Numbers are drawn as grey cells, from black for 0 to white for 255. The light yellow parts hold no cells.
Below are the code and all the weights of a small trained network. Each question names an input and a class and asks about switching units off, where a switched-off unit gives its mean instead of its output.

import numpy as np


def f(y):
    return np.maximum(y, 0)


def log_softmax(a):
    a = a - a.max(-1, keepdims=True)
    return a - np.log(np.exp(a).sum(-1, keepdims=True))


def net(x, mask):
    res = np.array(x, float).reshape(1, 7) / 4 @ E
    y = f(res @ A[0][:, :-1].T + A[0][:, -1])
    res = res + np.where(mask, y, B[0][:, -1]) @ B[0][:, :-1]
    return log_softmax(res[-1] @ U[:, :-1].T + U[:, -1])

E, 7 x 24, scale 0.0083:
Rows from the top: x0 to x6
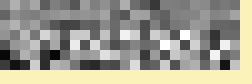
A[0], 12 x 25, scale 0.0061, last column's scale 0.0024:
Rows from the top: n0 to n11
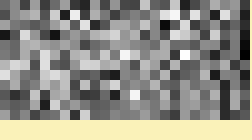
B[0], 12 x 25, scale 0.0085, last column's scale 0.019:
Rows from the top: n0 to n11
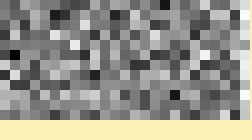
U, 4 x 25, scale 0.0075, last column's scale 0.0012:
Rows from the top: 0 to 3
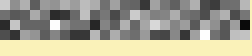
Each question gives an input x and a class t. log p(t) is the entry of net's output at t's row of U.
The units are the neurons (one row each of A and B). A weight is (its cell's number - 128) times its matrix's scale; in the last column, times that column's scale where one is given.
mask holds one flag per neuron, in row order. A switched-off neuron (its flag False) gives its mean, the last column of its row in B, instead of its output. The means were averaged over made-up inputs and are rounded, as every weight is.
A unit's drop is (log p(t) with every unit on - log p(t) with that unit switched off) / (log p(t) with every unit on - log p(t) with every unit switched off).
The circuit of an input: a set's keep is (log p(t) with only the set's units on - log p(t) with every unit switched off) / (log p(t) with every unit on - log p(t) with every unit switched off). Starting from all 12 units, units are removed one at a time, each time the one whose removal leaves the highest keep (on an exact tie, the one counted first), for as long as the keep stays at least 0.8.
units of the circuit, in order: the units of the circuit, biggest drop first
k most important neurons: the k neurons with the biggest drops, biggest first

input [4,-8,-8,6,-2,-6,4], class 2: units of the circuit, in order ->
[n7]
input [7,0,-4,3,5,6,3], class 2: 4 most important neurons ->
[n3; n2; n11; n8]
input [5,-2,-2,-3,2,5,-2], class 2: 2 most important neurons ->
[n3; n5]
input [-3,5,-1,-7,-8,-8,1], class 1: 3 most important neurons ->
[n2; n11; n3]
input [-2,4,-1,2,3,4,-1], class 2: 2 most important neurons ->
[n3; n2]
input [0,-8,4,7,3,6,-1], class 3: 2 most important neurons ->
[n5; n7]
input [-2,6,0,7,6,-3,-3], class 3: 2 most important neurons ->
[n5; n2]
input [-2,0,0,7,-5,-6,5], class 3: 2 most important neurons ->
[n5; n3]
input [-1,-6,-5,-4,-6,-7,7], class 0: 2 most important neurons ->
[n9; n3]
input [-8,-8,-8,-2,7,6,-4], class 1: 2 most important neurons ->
[n1; n7]
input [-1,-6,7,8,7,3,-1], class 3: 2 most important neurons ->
[n5; n2]
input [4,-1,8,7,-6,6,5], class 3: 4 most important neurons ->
[n5; n1; n7; n6]
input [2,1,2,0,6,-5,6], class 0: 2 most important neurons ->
[n9; n10]
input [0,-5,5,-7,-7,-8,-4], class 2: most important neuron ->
[n7]
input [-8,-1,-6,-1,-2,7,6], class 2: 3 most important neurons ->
[n3; n6; n1]
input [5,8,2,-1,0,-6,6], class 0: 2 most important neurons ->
[n9; n3]
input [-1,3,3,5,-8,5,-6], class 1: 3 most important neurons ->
[n2; n9; n11]
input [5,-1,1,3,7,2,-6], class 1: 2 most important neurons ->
[n1; n9]
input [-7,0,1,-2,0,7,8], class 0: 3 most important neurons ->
[n9; n7; n10]
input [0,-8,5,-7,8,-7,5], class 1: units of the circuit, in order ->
[n1]
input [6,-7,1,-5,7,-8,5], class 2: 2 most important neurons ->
[n7; n2]
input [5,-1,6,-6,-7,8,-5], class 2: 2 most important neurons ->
[n3; n1]
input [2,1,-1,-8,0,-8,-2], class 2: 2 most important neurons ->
[n7; n5]
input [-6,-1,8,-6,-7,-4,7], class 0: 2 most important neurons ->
[n9; n1]
